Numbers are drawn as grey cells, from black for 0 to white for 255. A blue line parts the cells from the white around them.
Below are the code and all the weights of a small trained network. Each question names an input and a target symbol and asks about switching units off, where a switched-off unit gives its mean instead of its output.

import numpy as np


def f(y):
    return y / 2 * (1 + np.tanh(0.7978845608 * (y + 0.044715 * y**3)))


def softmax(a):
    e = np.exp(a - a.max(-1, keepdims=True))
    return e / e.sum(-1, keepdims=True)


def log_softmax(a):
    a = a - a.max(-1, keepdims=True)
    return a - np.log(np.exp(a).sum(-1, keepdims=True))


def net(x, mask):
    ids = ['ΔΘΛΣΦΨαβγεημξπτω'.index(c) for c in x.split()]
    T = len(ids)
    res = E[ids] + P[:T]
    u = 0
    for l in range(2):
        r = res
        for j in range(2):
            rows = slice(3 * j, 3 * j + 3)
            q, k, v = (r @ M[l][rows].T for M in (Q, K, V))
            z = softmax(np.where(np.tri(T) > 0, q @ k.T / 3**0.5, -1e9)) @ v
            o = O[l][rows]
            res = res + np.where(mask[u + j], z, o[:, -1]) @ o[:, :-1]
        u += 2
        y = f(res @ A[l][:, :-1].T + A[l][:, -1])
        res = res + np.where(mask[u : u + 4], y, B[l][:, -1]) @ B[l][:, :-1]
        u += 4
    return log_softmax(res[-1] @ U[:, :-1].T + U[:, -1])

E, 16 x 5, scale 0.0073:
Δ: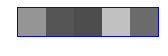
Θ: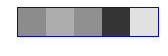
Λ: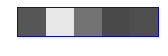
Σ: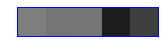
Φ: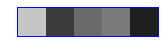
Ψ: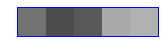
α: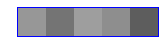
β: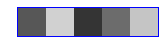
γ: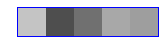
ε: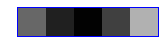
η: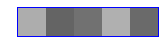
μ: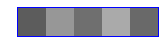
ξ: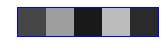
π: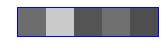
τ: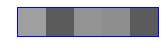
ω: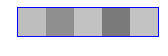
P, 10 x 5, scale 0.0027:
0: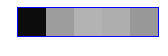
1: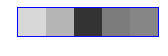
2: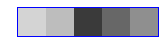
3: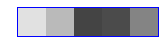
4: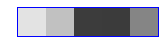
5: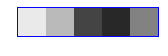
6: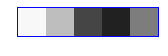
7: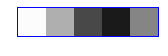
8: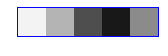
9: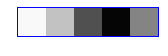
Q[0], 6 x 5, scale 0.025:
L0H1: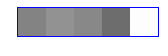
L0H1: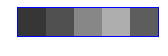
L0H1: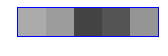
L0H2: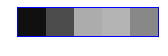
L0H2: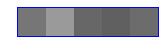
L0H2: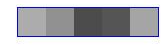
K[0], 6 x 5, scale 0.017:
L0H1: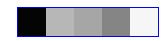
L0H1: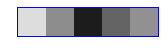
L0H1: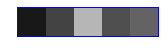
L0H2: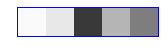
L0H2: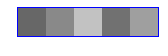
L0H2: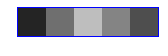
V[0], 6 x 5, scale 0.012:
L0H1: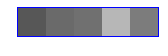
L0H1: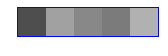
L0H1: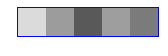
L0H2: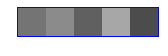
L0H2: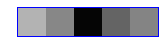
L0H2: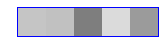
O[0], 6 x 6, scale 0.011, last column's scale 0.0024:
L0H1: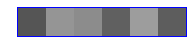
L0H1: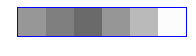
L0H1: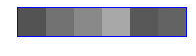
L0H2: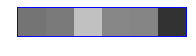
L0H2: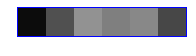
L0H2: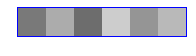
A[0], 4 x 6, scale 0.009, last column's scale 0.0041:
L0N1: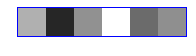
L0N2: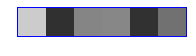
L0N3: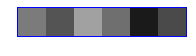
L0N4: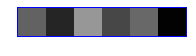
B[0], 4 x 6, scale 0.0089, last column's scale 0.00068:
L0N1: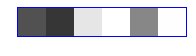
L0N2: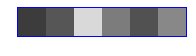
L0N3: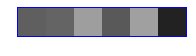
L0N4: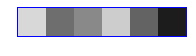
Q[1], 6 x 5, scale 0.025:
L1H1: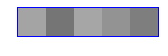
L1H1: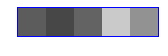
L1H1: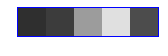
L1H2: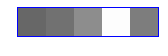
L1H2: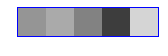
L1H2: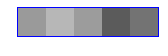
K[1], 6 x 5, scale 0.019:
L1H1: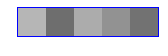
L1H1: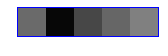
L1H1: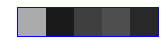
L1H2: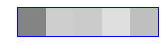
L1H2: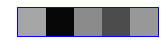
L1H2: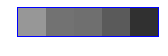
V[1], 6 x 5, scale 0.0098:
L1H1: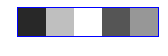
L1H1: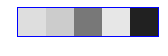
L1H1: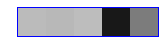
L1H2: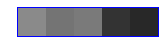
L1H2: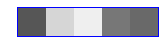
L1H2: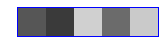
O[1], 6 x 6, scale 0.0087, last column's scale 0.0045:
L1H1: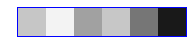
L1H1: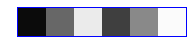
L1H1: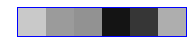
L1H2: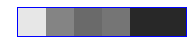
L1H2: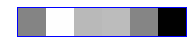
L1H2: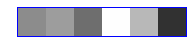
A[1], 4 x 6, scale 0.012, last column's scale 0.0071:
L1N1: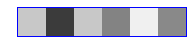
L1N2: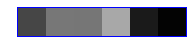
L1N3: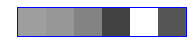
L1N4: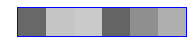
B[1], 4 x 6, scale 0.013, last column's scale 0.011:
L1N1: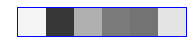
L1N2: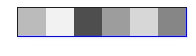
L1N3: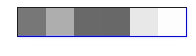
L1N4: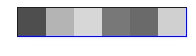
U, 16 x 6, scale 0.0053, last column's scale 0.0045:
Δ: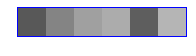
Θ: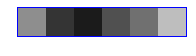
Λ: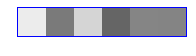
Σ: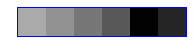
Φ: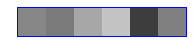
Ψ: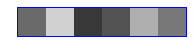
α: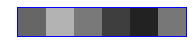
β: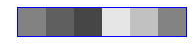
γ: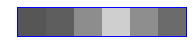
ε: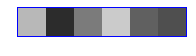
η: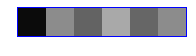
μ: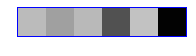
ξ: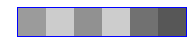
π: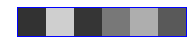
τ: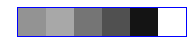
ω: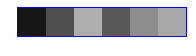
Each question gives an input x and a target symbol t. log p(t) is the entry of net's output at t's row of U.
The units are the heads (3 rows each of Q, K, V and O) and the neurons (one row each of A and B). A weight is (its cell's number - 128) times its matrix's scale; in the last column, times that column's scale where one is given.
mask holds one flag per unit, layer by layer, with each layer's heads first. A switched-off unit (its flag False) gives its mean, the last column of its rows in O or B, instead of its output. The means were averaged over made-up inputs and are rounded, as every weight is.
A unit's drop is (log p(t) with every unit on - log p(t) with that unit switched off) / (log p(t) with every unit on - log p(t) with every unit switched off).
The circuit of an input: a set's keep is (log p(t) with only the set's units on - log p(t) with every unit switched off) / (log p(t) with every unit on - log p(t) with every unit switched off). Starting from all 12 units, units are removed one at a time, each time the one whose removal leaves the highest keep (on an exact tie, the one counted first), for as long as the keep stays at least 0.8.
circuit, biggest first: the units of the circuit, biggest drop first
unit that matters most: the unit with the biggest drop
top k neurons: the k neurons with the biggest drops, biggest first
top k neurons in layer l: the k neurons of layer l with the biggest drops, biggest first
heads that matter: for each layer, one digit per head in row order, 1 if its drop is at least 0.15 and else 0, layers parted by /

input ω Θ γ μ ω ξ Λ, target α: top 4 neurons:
[L0N1; L1N3; L1N1; L1N4]
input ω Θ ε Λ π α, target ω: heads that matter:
01 / 01
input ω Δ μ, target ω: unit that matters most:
L0H2
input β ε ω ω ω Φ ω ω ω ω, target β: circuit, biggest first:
[L1H1; L0H2; L0H1; L1H2]
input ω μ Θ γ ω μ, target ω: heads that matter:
01 / 11
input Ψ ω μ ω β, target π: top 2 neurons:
[L1N1; L1N3]
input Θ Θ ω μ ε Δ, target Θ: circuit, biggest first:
[L1H1; L0H2]
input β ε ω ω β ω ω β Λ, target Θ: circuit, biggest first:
[L1H2; L1N4]
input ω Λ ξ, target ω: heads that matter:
01 / 11
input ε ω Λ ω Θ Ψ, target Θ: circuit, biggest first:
[L1H1; L1N4]
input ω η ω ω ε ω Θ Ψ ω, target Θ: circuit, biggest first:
[L1H2; L1N4]
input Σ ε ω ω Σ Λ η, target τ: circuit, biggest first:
[L0H2; L1N1; L1H1; L1N3]
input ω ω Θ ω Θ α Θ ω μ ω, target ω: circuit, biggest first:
[L0H2; L1H1; L1N4]
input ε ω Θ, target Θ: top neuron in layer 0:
[L0N4]
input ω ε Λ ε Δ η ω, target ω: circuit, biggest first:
[L0H2; L1H1]
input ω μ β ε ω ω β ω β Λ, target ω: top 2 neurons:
[L1N1; L1N2]
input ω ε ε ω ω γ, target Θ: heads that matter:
01 / 10
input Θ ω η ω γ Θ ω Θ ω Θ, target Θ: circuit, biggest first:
[L0H2; L1H2; L1N4]
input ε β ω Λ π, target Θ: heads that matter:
00 / 01
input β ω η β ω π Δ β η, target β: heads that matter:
11 / 10
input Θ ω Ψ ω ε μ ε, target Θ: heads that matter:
00 / 01
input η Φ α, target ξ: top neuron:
[L0N2]
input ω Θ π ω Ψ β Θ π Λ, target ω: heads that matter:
01 / 10
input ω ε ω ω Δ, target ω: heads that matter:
01 / 11
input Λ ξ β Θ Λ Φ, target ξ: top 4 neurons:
[L0N2; L1N2; L0N1; L1N1]
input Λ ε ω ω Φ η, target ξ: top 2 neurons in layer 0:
[L0N2; L0N3]
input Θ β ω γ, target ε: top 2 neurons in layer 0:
[L0N1; L0N2]
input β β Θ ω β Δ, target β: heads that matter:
11 / 10
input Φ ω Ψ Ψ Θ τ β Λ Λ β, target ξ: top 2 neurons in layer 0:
[L0N2; L0N3]
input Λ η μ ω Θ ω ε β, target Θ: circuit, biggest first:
[L1H2]
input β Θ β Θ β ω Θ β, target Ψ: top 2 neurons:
[L0N1; L1N3]
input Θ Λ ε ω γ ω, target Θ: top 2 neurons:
[L1N4; L0N1]
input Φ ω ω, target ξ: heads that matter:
11 / 11
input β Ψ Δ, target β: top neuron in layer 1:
[L1N4]
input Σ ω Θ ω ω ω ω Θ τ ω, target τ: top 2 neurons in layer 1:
[L1N1; L1N3]
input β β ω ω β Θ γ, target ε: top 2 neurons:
[L1N1; L0N1]
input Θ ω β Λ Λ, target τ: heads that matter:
00 / 01
